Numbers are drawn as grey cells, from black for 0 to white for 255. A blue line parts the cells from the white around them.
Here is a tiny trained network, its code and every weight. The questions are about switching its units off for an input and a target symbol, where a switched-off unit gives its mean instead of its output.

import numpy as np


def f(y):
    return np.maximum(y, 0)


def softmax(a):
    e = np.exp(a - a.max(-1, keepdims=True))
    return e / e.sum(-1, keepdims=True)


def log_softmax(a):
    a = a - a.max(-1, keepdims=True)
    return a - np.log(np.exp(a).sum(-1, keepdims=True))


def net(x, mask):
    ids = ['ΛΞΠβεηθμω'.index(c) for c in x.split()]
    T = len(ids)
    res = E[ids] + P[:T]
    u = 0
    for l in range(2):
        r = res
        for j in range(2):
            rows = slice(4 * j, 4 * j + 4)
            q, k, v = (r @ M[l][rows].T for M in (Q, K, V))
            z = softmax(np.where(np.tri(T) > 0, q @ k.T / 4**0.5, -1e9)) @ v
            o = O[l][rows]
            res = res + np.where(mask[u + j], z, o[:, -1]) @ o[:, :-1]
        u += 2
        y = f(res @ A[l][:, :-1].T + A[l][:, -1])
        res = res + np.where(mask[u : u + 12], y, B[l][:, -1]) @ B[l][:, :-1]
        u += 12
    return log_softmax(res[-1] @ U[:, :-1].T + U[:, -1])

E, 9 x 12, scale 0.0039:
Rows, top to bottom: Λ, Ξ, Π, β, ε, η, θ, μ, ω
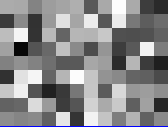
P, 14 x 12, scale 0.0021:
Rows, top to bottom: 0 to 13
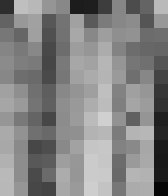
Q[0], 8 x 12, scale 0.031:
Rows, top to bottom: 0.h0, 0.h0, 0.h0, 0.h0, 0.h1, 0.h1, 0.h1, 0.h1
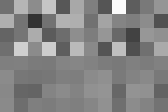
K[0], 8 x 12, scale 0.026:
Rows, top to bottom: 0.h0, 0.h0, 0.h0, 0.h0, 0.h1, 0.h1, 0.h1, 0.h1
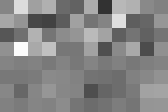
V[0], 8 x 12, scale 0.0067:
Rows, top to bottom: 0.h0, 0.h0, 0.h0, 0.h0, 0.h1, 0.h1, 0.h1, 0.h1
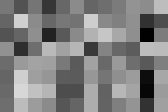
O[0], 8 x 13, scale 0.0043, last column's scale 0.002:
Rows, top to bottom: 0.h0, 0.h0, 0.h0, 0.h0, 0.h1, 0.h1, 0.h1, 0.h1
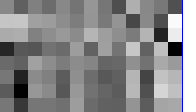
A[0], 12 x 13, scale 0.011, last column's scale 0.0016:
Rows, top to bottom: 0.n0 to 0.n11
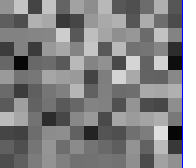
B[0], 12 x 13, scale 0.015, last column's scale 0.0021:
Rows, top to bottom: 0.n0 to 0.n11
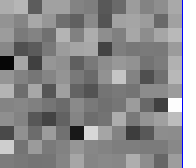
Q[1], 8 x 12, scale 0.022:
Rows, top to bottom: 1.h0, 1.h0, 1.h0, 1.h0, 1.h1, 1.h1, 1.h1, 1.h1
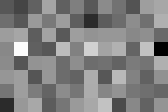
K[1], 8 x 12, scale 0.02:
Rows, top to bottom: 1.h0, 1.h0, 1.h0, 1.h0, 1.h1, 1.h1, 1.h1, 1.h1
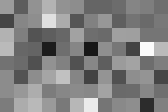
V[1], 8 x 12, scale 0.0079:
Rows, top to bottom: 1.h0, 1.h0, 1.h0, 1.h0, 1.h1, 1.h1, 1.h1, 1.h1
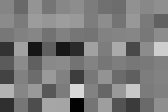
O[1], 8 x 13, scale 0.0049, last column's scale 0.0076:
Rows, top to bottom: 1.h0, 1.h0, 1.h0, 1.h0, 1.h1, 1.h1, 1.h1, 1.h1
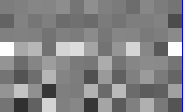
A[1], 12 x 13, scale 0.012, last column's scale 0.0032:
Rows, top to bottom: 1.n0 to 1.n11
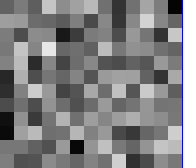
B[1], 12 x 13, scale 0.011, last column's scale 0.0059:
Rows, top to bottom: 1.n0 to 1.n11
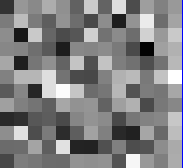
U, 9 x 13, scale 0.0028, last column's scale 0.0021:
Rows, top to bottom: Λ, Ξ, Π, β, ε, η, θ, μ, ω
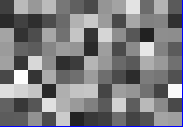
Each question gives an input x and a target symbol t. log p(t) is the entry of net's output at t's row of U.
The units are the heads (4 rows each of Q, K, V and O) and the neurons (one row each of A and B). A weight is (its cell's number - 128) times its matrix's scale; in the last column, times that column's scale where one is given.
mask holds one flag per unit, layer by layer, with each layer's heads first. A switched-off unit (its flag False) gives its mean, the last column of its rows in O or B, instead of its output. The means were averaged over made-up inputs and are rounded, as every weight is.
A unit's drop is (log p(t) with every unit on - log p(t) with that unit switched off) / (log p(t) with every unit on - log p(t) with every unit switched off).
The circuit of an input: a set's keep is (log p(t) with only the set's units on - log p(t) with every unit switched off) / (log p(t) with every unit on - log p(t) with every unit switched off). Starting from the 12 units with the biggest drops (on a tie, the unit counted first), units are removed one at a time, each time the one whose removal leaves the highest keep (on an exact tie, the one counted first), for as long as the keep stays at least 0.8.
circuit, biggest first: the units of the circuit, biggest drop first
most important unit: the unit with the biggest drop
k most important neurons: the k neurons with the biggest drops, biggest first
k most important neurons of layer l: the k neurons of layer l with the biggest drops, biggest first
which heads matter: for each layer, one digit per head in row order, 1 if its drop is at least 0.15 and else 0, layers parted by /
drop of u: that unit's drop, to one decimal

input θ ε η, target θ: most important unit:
0.n8
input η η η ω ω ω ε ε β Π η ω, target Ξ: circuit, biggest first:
[0.h0 1.n8 0.n4]
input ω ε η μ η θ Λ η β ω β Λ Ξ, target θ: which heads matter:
01 / 10
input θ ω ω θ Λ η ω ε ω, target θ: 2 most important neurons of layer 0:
[0.n8 0.n2]
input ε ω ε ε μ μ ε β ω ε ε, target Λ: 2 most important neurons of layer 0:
[0.n6 0.n4]
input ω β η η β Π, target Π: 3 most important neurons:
[1.n4 0.n0 1.n3]
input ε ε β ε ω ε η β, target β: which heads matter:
11 / 01
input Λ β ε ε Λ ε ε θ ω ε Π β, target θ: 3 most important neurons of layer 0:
[0.n8 0.n9 0.n4]
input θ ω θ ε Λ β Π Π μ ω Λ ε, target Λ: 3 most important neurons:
[1.n5 0.n4 0.n7]
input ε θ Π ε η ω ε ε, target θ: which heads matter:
00 / 10
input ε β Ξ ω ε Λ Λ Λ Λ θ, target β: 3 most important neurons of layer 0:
[0.n6 0.n8 0.n9]
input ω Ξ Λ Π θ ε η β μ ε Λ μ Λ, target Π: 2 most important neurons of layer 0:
[0.n6 0.n5]
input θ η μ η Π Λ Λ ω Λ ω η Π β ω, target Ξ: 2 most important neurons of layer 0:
[0.n4 0.n2]
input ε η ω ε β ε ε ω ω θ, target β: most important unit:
1.h1
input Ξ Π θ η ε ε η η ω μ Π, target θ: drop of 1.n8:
0.1
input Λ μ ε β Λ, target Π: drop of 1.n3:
0.4
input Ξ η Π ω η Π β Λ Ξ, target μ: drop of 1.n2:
0.0
